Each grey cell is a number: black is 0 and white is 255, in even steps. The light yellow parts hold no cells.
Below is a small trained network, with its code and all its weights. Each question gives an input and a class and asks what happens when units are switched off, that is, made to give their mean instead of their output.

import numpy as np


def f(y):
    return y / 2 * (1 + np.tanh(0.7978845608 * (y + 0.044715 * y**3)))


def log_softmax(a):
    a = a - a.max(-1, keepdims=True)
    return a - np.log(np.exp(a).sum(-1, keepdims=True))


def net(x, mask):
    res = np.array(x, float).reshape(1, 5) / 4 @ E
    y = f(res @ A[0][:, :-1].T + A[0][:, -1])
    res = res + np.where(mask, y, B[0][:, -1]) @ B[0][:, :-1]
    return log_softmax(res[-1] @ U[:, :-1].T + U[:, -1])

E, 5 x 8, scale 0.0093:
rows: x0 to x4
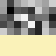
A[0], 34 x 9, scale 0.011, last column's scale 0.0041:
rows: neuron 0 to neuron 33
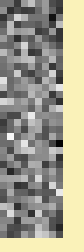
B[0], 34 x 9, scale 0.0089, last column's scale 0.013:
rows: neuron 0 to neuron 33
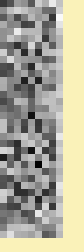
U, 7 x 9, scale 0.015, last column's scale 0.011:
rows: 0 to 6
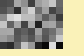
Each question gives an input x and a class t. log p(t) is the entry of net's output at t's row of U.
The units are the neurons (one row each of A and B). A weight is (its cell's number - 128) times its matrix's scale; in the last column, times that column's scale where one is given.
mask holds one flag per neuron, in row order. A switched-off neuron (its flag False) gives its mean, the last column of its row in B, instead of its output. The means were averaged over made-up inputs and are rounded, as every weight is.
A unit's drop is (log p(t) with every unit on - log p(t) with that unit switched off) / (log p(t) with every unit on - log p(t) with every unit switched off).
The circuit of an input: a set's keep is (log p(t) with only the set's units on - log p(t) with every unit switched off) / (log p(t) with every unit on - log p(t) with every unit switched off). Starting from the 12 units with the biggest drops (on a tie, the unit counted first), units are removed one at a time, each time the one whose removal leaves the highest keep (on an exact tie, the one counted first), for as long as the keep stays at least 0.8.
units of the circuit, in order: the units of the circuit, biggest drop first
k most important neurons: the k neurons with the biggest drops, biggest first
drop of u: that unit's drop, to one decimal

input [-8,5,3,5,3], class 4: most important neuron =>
neuron 27
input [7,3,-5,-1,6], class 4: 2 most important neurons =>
neuron 21; neuron 12
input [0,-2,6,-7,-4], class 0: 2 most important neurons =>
neuron 30; neuron 25
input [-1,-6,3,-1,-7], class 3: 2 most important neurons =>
neuron 23; neuron 17
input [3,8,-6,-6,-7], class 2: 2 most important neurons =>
neuron 33; neuron 32
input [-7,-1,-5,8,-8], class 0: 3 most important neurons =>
neuron 9; neuron 0; neuron 13
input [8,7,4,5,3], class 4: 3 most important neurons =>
neuron 21; neuron 16; neuron 12
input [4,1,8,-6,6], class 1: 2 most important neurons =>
neuron 20; neuron 6
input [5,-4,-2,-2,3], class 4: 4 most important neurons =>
neuron 21; neuron 12; neuron 1; neuron 32
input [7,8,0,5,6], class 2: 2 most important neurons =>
neuron 33; neuron 1
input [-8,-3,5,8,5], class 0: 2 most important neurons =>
neuron 9; neuron 0
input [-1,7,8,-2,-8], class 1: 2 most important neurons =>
neuron 2; neuron 20
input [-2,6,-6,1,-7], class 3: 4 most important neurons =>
neuron 23; neuron 18; neuron 28; neuron 2
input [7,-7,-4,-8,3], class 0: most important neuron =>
neuron 14
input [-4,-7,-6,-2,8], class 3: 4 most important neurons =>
neuron 7; neuron 11; neuron 29; neuron 1
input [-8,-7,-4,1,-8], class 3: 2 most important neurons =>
neuron 23; neuron 18
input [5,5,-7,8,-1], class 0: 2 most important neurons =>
neuron 16; neuron 0
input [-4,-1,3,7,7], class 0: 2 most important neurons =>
neuron 9; neuron 0
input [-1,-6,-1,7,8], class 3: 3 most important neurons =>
neuron 7; neuron 11; neuron 30
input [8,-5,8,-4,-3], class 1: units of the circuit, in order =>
neuron 20
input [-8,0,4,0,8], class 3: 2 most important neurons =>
neuron 7; neuron 21
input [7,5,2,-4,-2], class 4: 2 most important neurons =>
neuron 21; neuron 12
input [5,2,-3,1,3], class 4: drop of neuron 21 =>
0.1
